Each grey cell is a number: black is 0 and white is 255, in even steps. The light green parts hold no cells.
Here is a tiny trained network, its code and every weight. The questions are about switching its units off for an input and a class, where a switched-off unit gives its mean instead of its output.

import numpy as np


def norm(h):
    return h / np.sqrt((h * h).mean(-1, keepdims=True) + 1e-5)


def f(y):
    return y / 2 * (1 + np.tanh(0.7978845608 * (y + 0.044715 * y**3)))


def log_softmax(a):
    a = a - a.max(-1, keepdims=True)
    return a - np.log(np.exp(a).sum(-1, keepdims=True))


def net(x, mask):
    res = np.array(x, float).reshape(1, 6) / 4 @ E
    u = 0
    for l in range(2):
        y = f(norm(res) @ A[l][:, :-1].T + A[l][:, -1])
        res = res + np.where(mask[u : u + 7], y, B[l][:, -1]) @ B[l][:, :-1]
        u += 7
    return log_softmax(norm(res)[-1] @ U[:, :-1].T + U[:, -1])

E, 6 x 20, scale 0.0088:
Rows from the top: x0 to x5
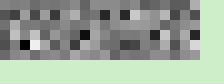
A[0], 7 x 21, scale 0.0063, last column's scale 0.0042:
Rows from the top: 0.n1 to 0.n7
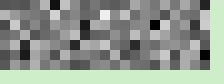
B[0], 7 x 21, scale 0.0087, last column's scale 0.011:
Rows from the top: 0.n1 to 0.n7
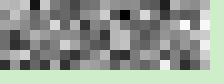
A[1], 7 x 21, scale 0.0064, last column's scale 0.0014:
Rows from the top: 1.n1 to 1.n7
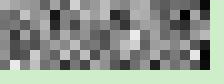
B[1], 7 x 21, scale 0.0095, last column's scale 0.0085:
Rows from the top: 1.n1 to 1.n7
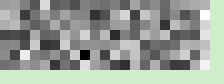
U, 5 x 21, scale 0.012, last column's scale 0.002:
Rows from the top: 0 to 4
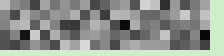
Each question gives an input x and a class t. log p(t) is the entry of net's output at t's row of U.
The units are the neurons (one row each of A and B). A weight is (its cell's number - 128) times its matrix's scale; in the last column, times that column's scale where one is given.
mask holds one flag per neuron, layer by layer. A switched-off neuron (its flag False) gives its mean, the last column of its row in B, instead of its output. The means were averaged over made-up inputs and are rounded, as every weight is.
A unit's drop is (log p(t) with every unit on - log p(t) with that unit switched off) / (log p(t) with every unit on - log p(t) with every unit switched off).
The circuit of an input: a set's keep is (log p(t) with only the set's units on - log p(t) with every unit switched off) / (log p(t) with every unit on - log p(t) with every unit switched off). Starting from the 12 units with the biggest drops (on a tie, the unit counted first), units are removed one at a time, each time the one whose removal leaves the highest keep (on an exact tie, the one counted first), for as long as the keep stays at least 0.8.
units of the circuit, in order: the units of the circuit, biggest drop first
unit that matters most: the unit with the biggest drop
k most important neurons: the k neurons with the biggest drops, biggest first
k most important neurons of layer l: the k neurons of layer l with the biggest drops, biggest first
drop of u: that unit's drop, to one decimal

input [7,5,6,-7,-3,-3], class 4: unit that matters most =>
1.n4
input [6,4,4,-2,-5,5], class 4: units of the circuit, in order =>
(1.n4; 0.n3)
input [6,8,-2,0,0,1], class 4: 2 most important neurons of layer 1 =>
(1.n4; 1.n6)
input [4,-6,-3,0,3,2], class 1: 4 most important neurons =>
(0.n5; 1.n6; 0.n3; 1.n4)
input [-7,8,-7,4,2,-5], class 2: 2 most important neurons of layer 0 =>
(0.n5; 0.n6)
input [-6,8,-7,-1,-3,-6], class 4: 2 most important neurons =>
(1.n4; 0.n3)
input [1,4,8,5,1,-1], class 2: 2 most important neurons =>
(0.n5; 1.n7)
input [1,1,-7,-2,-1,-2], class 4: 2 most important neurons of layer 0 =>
(0.n2; 0.n3)
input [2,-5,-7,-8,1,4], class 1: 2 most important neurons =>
(1.n6; 0.n6)
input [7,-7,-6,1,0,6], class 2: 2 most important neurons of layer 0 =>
(0.n2; 0.n4)
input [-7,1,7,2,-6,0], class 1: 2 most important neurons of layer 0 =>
(0.n4; 0.n6)
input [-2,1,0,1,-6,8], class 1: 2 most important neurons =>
(0.n4; 0.n6)
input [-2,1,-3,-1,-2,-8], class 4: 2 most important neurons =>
(0.n3; 1.n4)
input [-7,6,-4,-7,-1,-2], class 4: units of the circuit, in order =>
(1.n4)
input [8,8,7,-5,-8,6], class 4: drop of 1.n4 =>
0.3
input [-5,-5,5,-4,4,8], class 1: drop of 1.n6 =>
0.2
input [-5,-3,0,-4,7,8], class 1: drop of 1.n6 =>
0.4
